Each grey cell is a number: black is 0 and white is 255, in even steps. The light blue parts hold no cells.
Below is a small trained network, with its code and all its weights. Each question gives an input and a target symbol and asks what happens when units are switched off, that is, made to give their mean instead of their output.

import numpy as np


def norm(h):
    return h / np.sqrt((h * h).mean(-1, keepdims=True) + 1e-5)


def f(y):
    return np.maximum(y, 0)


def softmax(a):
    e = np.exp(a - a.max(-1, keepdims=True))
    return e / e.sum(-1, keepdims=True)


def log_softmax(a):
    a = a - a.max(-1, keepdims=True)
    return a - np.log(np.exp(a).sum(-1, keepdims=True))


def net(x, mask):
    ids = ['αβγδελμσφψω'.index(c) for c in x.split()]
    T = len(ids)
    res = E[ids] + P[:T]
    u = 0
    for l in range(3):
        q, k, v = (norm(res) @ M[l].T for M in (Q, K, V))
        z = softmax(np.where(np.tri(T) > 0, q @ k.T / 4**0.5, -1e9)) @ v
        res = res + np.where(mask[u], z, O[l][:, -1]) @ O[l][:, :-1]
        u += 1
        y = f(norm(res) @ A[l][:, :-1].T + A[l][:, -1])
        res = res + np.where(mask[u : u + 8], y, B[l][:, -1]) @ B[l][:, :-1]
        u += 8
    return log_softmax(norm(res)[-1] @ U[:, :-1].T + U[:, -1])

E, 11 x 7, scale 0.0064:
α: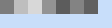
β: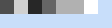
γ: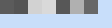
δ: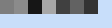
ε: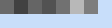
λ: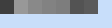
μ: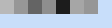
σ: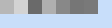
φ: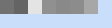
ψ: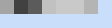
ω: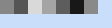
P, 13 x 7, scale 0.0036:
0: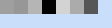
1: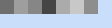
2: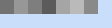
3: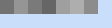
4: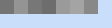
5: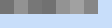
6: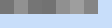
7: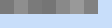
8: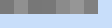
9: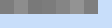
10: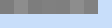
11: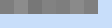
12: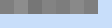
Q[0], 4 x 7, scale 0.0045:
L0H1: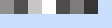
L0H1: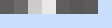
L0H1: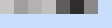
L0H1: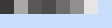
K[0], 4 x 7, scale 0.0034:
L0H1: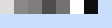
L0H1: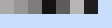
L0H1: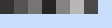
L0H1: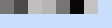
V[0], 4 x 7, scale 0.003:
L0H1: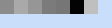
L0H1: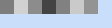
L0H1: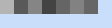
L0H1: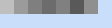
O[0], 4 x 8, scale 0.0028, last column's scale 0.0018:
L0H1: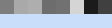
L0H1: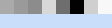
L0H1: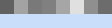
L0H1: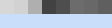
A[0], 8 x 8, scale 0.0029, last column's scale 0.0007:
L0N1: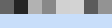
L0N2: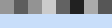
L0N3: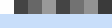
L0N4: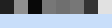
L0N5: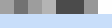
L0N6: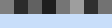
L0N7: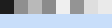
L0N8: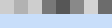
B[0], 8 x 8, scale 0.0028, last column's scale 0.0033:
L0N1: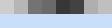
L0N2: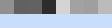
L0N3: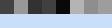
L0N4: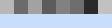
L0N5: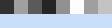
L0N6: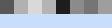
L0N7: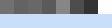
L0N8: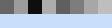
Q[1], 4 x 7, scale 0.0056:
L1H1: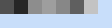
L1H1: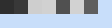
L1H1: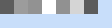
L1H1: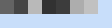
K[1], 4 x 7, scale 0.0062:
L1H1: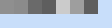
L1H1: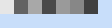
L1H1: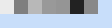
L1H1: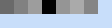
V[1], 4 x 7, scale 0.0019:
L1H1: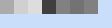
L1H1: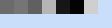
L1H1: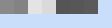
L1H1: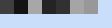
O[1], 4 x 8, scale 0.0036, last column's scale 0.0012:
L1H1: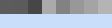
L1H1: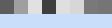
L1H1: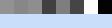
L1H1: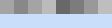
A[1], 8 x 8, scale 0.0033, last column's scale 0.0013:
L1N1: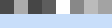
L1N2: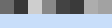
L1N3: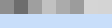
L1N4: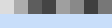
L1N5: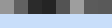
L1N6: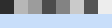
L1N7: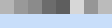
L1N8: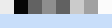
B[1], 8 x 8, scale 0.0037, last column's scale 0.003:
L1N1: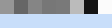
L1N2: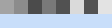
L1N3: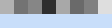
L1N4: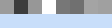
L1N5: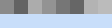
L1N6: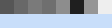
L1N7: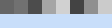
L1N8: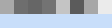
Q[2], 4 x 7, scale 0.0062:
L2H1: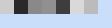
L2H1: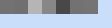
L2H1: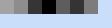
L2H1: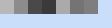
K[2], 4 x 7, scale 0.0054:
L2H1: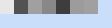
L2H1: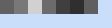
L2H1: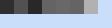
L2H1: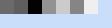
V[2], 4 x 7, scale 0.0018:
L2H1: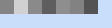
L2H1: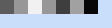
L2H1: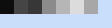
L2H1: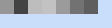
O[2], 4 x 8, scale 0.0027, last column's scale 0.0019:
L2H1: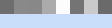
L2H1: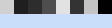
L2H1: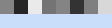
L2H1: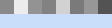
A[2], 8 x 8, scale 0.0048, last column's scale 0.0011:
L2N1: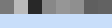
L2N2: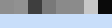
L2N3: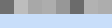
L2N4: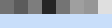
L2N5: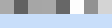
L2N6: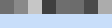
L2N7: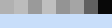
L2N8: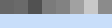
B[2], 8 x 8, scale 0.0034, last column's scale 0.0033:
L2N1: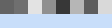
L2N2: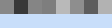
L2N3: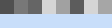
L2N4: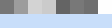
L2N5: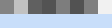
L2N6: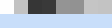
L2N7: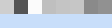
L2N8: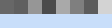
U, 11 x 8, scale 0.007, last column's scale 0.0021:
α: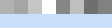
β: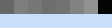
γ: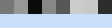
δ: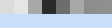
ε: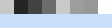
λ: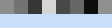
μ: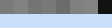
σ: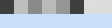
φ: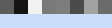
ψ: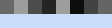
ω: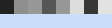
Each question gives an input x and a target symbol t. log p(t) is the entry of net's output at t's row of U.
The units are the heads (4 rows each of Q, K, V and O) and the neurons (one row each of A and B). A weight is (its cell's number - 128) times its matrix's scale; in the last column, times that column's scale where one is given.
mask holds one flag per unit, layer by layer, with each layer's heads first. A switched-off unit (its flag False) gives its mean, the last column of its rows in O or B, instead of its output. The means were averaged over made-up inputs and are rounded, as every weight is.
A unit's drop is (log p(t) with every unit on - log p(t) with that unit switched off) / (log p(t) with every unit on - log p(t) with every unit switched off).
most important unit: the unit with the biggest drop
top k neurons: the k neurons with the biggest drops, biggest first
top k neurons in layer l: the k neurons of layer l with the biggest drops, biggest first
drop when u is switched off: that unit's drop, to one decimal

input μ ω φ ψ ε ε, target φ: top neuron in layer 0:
(L0N7)
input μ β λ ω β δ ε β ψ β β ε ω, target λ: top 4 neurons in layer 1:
(L1N2, L1N6, L1N5, L1N8)
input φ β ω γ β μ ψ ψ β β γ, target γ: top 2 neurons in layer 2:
(L2N5, L2N4)
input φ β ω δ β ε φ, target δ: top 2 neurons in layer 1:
(L1N3, L1N2)
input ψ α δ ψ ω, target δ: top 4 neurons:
(L0N2, L2N6, L0N5, L1N2)
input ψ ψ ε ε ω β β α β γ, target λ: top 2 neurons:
(L2N5, L0N5)
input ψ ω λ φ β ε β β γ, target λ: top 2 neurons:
(L2N5, L2N6)
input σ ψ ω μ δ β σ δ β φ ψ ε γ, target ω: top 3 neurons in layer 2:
(L2N6, L2N5, L2N3)
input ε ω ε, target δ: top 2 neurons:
(L0N6, L2N6)
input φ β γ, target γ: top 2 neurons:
(L2N5, L1N2)
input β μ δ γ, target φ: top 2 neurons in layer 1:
(L1N1, L1N3)
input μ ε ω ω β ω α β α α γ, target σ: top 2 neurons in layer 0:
(L0N5, L0N1)
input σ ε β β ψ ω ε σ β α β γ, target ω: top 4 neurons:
(L0N5, L0N2, L0N6, L2N6)
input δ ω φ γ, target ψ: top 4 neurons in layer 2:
(L2N5, L2N1, L2N4, L2N6)
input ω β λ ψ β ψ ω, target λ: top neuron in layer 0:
(L0N8)
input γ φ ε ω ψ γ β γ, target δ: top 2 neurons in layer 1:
(L1N2, L1N3)
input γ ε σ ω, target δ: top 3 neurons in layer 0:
(L0N2, L0N5, L0N1)
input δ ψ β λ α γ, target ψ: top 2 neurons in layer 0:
(L0N1, L0N5)
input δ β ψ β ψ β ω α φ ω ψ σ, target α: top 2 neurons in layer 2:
(L2N7, L2N1)
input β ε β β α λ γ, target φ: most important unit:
L0H1
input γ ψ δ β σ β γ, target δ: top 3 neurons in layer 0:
(L0N1, L0N8, L0N3)
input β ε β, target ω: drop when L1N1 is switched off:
0.3
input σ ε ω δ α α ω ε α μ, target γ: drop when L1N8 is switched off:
0.1
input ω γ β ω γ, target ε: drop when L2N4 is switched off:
0.0
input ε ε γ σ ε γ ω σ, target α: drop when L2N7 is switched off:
0.2
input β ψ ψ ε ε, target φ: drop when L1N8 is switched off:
0.3
